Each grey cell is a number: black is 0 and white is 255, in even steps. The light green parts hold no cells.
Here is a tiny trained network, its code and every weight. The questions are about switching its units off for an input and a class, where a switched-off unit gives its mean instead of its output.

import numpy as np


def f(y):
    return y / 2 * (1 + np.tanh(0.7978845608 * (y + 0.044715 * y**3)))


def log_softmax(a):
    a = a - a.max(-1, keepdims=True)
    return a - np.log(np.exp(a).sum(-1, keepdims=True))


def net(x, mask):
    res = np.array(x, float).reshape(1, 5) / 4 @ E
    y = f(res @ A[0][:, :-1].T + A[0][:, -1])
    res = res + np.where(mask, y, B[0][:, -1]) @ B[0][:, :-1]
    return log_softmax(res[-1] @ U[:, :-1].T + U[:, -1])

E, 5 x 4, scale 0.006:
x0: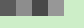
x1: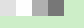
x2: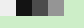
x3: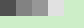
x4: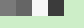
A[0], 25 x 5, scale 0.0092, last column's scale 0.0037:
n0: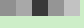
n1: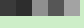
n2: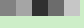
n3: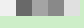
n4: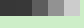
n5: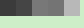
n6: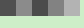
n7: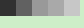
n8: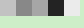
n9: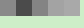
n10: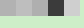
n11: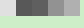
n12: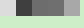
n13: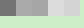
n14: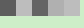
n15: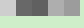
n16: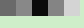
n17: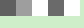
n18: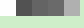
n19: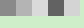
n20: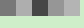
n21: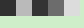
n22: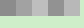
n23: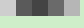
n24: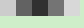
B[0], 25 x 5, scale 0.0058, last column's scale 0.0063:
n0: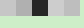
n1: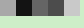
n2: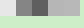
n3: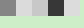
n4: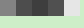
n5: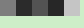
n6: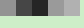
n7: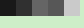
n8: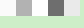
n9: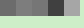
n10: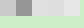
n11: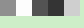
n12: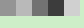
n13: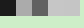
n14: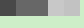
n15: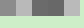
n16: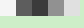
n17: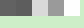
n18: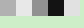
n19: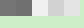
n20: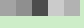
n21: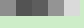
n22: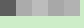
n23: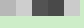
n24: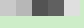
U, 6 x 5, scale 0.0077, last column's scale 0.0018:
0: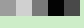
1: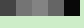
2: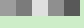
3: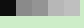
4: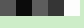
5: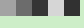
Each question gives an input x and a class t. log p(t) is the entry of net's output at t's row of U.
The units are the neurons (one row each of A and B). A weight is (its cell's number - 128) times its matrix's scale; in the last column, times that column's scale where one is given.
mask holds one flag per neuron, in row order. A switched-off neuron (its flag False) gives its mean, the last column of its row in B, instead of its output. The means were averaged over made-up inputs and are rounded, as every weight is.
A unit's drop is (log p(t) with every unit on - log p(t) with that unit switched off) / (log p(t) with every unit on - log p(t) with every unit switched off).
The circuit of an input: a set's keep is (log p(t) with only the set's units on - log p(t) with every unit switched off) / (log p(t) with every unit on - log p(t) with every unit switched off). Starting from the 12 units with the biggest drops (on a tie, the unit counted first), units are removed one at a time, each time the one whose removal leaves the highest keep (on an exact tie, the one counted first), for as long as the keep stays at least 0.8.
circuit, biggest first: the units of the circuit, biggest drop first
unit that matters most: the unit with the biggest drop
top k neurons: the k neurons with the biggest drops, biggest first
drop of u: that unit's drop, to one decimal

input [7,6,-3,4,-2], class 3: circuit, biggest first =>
(n13 n14)
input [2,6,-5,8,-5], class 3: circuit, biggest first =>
(n13 n14)
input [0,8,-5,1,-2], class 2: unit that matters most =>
n10
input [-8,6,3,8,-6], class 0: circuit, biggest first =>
(n3 n11)
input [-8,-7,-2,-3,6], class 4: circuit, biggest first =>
(n1 n5)
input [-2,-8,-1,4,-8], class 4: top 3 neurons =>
(n7 n5 n4)
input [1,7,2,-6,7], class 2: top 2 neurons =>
(n10 n19)
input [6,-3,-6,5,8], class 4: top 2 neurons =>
(n1 n5)
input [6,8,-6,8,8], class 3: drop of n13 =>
0.3
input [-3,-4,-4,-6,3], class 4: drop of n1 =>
0.3
